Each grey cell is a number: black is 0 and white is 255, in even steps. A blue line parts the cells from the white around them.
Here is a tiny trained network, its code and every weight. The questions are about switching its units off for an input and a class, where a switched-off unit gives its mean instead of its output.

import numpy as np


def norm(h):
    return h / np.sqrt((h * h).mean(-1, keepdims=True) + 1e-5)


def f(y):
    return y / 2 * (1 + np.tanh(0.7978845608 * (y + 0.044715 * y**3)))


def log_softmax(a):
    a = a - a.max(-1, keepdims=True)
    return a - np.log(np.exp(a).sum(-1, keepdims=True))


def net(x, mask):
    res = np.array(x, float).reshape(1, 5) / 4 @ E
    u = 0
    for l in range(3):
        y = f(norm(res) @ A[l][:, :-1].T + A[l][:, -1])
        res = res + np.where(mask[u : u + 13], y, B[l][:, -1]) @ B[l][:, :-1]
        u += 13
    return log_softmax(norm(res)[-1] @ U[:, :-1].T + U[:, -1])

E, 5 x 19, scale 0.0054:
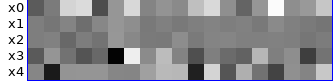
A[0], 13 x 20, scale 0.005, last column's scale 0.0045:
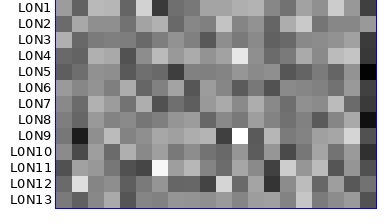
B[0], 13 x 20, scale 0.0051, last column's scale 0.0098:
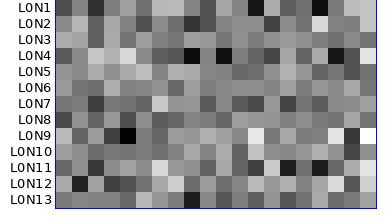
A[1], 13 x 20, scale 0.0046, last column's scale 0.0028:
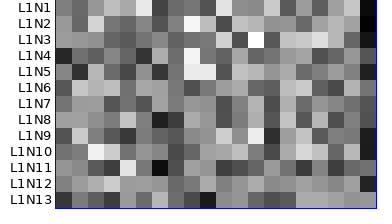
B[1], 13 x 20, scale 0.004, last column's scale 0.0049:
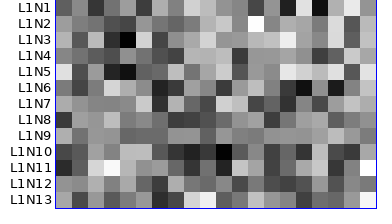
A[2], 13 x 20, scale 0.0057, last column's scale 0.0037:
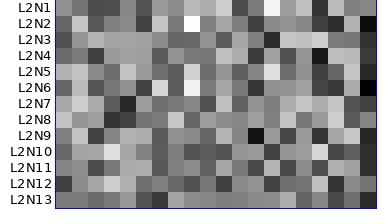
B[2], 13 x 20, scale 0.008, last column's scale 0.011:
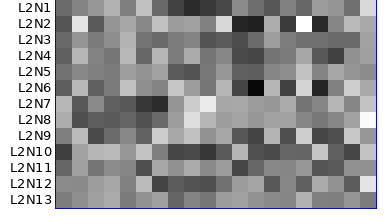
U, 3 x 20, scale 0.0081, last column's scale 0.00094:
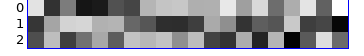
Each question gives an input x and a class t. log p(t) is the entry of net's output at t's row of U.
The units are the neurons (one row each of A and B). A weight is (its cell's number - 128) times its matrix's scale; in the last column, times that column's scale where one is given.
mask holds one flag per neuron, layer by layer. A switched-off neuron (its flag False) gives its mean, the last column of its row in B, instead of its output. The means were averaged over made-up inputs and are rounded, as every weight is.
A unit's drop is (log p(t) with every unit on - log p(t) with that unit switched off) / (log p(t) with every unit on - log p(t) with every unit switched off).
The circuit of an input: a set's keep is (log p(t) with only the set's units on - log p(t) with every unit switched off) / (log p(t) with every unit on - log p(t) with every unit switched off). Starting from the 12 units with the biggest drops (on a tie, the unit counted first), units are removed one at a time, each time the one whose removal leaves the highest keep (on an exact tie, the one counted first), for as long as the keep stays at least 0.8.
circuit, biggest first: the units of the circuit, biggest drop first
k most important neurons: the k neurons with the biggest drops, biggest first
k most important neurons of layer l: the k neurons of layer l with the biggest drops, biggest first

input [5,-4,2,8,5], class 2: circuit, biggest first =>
L0N11
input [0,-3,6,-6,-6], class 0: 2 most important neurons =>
L0N12, L0N11
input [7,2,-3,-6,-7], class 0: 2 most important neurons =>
L0N12, L0N11
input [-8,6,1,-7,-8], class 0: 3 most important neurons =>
L0N4, L0N11, L0N1
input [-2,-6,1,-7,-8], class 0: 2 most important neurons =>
L0N12, L0N11
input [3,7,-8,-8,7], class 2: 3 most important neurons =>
L0N1, L0N12, L1N1
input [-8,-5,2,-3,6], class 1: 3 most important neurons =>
L1N11, L0N9, L0N12
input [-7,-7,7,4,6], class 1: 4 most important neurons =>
L1N11, L0N9, L0N12, L1N8
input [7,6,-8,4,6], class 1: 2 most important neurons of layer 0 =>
L0N4, L0N12
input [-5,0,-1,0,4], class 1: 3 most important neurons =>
L1N11, L0N9, L0N12
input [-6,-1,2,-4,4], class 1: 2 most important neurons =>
L0N9, L1N11
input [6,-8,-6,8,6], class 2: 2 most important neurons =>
L0N11, L0N12
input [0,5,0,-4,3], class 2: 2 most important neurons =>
L0N1, L0N12
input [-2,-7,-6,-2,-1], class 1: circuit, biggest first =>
L0N9
